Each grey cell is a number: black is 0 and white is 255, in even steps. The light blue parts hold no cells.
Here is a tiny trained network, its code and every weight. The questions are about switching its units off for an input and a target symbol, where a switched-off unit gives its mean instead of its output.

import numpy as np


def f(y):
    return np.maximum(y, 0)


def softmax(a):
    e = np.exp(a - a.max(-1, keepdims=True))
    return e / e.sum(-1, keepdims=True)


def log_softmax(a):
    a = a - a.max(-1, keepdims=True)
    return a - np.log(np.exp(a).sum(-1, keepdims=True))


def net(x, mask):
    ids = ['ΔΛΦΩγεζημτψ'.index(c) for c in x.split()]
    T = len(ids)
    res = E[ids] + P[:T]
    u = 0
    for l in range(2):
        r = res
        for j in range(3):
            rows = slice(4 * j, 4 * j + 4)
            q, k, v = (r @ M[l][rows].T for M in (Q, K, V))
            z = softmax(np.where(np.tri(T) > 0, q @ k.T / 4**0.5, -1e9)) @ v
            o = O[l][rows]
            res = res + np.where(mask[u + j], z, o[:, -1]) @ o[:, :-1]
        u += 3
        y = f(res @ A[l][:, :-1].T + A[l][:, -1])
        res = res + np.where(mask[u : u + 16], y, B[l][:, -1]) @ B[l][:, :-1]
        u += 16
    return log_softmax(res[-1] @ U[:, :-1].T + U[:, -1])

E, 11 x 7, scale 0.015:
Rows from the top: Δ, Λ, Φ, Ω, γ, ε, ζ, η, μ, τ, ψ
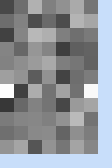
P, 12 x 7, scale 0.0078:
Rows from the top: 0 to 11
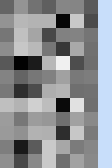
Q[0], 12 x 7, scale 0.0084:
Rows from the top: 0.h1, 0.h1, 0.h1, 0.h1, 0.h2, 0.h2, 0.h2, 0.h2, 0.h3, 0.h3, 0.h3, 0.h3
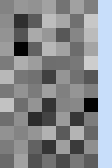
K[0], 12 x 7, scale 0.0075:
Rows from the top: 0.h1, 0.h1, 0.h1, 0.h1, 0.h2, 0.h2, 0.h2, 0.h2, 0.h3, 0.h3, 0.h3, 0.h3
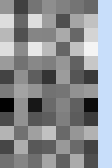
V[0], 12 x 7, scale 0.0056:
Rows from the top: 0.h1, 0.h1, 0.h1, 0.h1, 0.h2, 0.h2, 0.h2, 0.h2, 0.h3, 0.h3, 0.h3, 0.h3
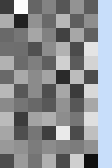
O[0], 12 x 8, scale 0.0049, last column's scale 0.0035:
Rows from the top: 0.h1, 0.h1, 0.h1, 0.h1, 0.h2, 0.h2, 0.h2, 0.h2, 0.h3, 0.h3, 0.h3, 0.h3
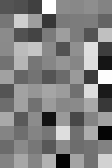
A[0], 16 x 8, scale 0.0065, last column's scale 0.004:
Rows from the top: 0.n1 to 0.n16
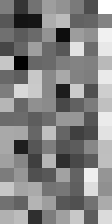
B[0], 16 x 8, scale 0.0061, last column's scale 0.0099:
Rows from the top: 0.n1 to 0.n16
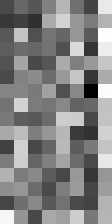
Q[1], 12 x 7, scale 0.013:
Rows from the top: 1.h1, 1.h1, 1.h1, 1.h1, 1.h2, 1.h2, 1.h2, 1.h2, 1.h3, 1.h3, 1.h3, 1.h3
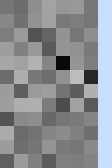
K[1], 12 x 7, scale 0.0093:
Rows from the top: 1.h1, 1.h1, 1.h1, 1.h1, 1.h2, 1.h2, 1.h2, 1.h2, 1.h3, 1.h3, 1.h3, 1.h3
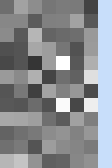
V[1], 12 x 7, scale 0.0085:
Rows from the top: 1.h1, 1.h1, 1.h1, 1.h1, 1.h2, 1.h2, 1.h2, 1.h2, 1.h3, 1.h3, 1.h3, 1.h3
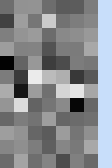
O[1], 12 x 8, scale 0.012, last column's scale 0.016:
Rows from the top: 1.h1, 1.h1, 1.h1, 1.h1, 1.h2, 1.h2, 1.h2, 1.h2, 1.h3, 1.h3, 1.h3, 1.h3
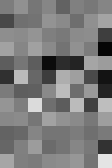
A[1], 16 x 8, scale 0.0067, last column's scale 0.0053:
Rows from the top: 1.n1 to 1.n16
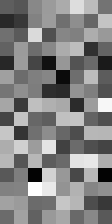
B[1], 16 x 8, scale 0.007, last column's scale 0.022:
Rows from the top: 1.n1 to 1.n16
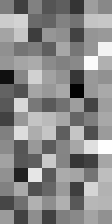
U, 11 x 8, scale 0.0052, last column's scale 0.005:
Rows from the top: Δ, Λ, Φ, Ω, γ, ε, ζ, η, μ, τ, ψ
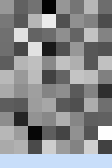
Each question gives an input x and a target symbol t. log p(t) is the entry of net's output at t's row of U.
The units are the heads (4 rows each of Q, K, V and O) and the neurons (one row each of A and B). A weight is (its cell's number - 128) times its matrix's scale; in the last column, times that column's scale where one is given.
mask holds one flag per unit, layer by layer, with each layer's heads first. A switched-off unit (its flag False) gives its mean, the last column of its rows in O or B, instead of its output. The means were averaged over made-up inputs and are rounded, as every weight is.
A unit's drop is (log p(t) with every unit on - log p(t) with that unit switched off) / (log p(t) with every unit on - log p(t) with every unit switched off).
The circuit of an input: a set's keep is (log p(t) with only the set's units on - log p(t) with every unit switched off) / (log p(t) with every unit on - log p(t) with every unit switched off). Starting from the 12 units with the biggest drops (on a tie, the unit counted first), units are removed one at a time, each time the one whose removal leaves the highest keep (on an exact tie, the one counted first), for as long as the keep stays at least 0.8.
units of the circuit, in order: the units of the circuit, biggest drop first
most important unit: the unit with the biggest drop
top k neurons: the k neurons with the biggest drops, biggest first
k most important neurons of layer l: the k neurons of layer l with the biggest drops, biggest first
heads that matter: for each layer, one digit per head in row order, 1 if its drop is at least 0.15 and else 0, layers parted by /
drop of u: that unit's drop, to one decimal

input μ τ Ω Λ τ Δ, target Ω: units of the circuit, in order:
1.h2, 0.n16
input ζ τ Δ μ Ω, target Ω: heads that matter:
100 / 101
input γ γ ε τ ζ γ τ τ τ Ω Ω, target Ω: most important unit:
1.h3
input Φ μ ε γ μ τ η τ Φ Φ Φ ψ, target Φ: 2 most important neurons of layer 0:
0.n7, 0.n2
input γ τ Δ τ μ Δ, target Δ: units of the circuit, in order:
1.h2, 0.n12, 0.n10
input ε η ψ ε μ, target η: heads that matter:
101 / 010
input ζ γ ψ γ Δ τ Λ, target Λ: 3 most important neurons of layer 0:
0.n14, 0.n10, 0.n13
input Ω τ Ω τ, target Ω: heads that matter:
000 / 010
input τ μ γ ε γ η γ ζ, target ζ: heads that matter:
101 / 101
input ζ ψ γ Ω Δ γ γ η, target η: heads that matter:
110 / 001
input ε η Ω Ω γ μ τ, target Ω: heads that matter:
010 / 010
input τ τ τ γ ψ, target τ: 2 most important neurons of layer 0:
0.n2, 0.n7
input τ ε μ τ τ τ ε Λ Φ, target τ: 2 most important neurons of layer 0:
0.n7, 0.n12
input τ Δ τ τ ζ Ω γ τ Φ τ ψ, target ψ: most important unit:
0.h1
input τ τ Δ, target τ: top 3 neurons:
0.n7, 0.n4, 1.n13
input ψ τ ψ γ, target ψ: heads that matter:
000 / 010
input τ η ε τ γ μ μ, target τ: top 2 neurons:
0.n2, 1.n13
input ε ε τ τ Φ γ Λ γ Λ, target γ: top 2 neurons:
0.n4, 0.n7
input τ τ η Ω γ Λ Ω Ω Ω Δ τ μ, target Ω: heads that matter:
110 / 010
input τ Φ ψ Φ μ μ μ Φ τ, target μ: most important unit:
0.n7
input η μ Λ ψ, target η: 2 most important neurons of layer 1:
1.n6, 1.n7
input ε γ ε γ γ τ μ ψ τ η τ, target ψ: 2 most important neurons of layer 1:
1.n14, 1.n13
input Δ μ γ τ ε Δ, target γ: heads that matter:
101 / 010
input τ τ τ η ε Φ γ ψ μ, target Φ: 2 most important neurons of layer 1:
1.n5, 1.n13
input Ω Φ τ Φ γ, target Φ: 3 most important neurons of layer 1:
1.n5, 1.n2, 1.n13
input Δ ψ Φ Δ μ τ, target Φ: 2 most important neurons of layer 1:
1.n5, 1.n13
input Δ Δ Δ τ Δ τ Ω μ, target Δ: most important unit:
1.h2
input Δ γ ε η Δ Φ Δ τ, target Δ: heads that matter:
000 / 010
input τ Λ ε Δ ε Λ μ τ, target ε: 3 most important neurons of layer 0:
0.n4, 0.n11, 0.n5
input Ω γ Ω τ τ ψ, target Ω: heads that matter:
101 / 010
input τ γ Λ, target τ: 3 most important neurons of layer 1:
1.n13, 1.n5, 1.n9
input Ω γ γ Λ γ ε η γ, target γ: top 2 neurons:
0.n4, 0.n3
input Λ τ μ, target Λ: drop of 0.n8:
0.0
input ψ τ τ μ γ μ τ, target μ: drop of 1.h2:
0.2
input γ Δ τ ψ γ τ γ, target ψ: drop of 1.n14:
0.4
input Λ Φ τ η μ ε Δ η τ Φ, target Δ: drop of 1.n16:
0.1
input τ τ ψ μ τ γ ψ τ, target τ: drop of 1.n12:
0.0
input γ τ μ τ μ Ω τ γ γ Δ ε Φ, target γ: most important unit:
0.h1
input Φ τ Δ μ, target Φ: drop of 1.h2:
1.6
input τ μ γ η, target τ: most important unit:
0.h3
